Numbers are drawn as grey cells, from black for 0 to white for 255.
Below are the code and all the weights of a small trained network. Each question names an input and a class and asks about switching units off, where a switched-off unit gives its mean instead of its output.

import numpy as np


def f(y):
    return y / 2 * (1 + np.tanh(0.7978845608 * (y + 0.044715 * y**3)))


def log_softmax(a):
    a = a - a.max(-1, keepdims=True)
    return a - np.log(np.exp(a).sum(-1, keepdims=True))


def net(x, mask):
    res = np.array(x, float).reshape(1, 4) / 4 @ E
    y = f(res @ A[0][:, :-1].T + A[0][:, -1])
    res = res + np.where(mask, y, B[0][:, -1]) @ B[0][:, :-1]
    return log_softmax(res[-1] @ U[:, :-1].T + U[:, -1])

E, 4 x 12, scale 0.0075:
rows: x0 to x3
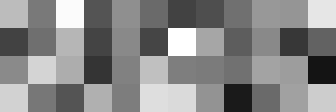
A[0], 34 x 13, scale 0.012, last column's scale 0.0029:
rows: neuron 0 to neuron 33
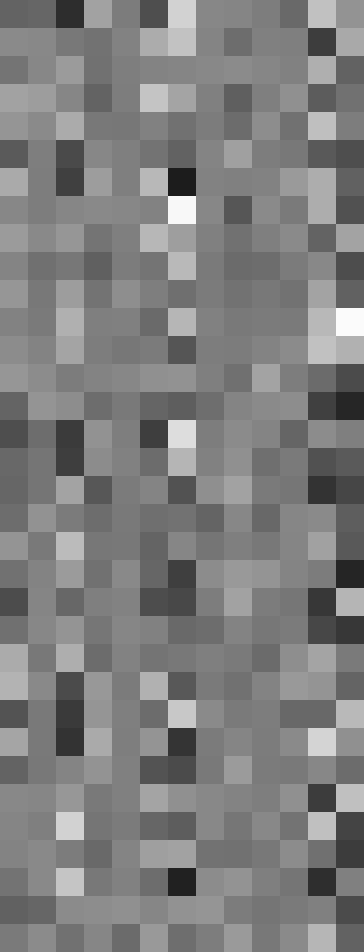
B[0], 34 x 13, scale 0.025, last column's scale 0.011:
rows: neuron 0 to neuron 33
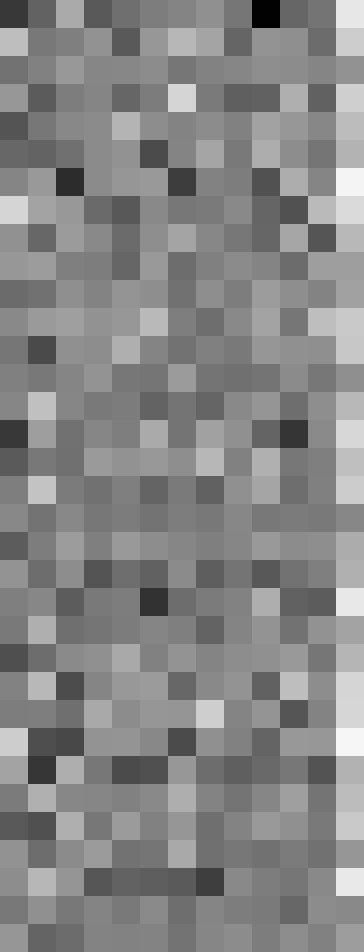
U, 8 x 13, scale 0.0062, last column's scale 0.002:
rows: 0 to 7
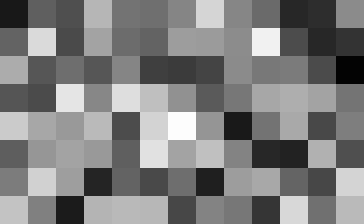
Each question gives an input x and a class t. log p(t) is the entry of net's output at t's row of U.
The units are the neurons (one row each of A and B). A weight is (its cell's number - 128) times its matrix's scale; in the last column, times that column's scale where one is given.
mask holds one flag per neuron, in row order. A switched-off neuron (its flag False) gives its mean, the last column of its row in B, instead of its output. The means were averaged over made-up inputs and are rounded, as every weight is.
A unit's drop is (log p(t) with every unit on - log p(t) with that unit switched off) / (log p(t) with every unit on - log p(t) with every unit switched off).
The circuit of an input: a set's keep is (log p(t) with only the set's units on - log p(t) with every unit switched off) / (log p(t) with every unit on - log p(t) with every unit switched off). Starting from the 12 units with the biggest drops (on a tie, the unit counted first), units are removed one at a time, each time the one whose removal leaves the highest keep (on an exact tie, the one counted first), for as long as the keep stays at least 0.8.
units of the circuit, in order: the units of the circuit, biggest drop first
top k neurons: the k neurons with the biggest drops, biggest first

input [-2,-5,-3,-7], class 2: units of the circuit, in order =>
(neuron 27)
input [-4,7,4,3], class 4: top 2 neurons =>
(neuron 1; neuron 3)
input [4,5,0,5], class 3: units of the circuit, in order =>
(neuron 4; neuron 11)
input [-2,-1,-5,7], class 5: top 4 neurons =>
(neuron 0; neuron 7; neuron 15; neuron 25)
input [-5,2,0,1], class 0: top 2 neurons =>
(neuron 11; neuron 16)
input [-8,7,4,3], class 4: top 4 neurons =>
(neuron 1; neuron 3; neuron 28; neuron 8)
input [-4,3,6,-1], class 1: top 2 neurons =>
(neuron 17; neuron 21)
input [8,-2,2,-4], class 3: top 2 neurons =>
(neuron 12; neuron 29)
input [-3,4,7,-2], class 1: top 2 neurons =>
(neuron 17; neuron 21)
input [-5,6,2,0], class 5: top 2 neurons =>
(neuron 15; neuron 7)
